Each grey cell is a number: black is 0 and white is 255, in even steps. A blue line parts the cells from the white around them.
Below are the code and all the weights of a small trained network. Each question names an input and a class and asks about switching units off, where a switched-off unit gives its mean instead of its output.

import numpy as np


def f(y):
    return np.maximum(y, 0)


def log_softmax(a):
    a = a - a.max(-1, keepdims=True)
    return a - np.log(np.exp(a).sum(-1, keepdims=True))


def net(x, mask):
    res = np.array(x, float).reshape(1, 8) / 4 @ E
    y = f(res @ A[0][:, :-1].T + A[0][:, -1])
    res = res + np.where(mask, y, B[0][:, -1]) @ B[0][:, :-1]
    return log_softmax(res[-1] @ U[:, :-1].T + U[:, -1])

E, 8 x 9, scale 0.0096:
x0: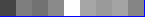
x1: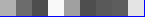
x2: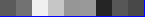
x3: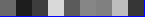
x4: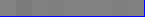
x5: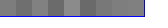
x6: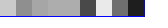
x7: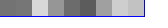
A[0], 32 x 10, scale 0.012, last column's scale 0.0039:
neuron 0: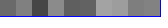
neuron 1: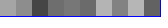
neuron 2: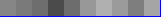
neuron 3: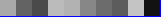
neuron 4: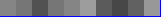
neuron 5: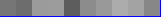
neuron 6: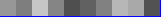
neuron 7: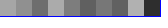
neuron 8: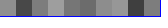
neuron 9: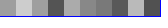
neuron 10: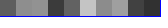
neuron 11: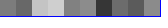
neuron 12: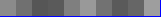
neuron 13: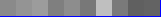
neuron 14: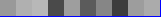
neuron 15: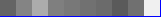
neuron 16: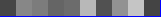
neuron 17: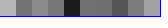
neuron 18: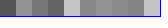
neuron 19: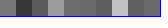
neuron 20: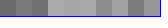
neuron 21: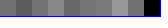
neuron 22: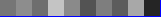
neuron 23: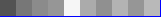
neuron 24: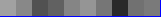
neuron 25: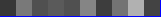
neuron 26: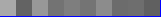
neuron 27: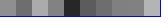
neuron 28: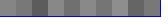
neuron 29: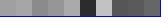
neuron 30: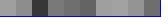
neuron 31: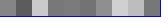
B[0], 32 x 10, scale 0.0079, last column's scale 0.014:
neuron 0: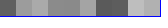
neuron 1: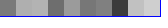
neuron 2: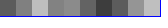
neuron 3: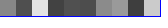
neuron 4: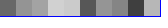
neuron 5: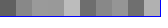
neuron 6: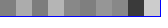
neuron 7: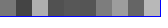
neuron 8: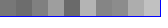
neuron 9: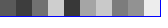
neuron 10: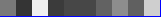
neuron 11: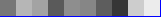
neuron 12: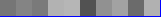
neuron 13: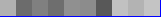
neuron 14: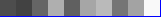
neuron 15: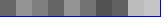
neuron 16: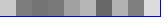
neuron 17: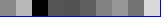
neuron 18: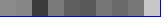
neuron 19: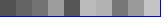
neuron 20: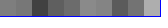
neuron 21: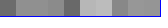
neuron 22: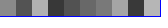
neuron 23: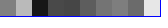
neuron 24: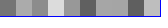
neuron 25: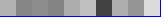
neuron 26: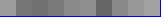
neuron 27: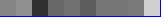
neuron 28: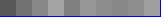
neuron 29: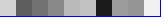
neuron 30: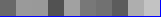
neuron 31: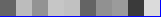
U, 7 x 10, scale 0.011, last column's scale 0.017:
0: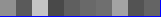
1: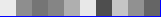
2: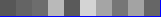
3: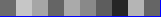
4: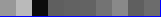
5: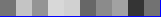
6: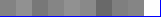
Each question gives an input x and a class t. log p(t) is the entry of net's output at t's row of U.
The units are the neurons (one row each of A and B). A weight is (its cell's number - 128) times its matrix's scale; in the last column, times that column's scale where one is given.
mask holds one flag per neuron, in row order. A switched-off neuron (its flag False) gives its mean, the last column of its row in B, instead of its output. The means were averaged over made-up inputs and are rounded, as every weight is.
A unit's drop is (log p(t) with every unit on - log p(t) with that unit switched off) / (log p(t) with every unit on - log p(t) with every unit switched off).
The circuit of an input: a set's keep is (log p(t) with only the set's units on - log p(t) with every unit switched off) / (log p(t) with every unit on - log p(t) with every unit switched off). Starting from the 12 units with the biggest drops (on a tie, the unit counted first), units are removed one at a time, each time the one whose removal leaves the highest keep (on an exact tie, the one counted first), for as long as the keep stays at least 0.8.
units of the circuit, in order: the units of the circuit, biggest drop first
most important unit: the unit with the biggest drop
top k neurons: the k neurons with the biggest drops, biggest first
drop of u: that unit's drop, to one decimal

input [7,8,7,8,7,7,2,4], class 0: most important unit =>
neuron 3
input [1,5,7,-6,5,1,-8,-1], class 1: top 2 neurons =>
neuron 16; neuron 25
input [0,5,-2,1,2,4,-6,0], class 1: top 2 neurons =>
neuron 25; neuron 16
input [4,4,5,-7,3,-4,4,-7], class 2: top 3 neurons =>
neuron 9; neuron 14; neuron 31
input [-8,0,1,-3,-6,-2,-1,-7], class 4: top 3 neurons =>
neuron 17; neuron 31; neuron 27
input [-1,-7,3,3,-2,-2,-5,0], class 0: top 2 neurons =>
neuron 10; neuron 29
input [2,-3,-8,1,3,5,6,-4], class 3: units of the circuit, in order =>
neuron 1; neuron 30
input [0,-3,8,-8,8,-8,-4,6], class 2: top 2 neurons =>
neuron 9; neuron 14
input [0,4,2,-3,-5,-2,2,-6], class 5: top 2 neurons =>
neuron 24; neuron 4
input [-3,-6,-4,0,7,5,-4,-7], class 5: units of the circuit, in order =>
neuron 24; neuron 4
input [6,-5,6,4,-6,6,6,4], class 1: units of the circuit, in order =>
neuron 13; neuron 8
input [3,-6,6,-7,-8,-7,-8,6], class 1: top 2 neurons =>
neuron 16; neuron 25
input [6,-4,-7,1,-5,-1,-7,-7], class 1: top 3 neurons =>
neuron 25; neuron 16; neuron 11
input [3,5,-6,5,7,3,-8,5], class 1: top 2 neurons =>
neuron 25; neuron 16
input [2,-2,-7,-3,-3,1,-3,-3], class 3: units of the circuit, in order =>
neuron 1
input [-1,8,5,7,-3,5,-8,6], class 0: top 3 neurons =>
neuron 3; neuron 22; neuron 29
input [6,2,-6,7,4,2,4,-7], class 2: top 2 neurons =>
neuron 19; neuron 8
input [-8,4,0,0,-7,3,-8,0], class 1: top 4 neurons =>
neuron 25; neuron 16; neuron 23; neuron 18
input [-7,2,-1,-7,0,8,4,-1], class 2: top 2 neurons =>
neuron 14; neuron 9
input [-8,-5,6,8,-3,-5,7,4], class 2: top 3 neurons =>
neuron 8; neuron 19; neuron 23
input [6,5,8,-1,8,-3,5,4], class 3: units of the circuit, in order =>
neuron 11
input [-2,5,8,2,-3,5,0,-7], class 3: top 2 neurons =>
neuron 11; neuron 31
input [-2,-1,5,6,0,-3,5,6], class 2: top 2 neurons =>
neuron 8; neuron 19
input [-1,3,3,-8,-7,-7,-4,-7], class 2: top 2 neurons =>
neuron 9; neuron 14
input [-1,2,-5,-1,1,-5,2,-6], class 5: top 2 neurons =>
neuron 24; neuron 11
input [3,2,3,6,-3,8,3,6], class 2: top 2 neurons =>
neuron 19; neuron 8
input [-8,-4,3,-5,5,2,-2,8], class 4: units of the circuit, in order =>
neuron 17
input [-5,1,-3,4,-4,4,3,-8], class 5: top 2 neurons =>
neuron 4; neuron 24
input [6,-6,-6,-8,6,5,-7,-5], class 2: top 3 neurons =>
neuron 9; neuron 14; neuron 29
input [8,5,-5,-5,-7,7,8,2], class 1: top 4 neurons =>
neuron 29; neuron 13; neuron 17; neuron 27
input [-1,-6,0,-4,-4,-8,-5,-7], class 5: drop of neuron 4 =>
0.5
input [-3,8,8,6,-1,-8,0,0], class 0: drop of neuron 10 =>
0.0
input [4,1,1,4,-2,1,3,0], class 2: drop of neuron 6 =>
0.1
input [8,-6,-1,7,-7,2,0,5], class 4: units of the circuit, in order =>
neuron 23
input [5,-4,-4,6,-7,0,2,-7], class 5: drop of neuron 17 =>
0.2
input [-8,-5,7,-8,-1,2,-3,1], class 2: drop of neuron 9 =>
0.6
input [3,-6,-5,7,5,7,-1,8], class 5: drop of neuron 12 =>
-0.1
